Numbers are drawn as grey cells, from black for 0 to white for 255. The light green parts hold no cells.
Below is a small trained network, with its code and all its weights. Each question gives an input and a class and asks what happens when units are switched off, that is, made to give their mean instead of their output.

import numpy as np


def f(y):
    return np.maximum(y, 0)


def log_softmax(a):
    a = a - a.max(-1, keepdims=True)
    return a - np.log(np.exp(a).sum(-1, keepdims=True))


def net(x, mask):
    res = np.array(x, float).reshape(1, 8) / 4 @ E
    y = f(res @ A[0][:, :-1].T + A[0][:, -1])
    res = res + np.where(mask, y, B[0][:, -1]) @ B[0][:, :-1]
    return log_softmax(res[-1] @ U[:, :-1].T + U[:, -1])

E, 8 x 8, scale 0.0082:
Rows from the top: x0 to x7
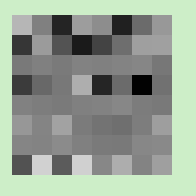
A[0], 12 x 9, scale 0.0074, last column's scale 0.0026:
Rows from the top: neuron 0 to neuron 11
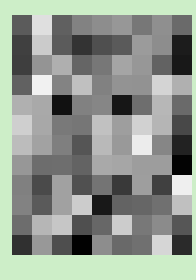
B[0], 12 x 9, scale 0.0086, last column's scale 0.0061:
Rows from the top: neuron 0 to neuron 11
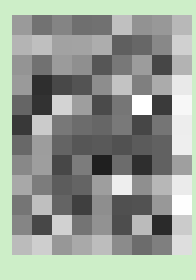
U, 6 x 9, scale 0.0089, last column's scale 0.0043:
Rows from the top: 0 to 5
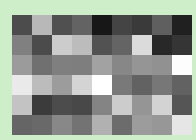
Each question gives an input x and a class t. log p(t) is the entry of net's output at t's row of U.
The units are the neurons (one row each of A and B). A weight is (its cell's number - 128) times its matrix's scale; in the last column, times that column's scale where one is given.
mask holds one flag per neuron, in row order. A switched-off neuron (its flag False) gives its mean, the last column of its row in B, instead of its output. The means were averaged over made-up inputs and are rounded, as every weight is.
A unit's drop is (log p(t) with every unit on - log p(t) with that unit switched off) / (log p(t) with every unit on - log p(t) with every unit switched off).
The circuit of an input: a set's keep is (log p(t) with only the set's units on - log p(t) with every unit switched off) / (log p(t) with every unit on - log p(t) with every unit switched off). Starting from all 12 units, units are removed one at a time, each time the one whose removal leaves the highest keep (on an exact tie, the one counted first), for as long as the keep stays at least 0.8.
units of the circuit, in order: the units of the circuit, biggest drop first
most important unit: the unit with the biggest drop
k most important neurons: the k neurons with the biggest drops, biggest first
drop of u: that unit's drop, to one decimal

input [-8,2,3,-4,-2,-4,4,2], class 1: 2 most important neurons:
[neuron 10; neuron 2]
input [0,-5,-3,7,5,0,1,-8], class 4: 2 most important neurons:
[neuron 8; neuron 5]
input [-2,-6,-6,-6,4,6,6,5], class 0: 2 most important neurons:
[neuron 5; neuron 6]
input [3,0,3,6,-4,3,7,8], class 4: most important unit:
neuron 3
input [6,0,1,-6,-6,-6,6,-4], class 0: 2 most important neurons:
[neuron 5; neuron 6]
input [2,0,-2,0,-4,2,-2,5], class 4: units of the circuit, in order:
[neuron 3; neuron 0]
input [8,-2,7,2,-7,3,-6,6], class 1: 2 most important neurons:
[neuron 4; neuron 8]
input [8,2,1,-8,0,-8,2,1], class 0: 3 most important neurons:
[neuron 5; neuron 6; neuron 7]
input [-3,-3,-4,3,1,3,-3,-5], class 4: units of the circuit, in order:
[neuron 8; neuron 4]
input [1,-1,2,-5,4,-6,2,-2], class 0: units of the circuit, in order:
[neuron 6; neuron 5; neuron 7]
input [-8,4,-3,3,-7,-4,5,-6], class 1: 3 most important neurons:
[neuron 10; neuron 2; neuron 3]
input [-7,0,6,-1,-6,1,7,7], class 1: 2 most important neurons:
[neuron 10; neuron 2]
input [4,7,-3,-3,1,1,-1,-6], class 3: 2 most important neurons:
[neuron 11; neuron 1]
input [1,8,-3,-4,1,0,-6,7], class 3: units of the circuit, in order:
[neuron 11]
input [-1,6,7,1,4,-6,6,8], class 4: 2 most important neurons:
[neuron 3; neuron 0]
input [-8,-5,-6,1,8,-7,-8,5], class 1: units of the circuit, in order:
[neuron 10; neuron 2]
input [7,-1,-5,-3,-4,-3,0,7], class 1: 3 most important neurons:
[neuron 4; neuron 8; neuron 9]
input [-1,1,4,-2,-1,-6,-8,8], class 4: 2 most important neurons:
[neuron 3; neuron 0]
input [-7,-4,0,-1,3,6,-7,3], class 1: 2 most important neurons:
[neuron 10; neuron 8]
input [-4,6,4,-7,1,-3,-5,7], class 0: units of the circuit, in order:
[neuron 6]
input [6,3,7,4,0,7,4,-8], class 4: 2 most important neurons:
[neuron 8; neuron 10]
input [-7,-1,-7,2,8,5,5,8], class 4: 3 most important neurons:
[neuron 3; neuron 4; neuron 0]
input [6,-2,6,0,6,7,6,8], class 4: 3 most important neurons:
[neuron 3; neuron 10; neuron 0]
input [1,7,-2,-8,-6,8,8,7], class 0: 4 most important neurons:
[neuron 5; neuron 6; neuron 7; neuron 8]
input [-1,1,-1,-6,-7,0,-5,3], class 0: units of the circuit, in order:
[neuron 5; neuron 6]
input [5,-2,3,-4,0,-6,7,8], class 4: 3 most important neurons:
[neuron 3; neuron 0; neuron 10]
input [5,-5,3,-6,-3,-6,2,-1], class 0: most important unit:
neuron 5
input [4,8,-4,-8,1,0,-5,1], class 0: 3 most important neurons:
[neuron 6; neuron 5; neuron 7]
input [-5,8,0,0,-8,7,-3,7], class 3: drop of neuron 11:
0.5
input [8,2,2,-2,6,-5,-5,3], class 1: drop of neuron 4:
0.9
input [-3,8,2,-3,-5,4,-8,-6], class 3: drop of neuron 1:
0.2
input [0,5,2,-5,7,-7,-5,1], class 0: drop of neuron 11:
-0.2
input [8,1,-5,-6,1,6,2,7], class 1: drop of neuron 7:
0.0
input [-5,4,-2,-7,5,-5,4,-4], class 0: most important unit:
neuron 6
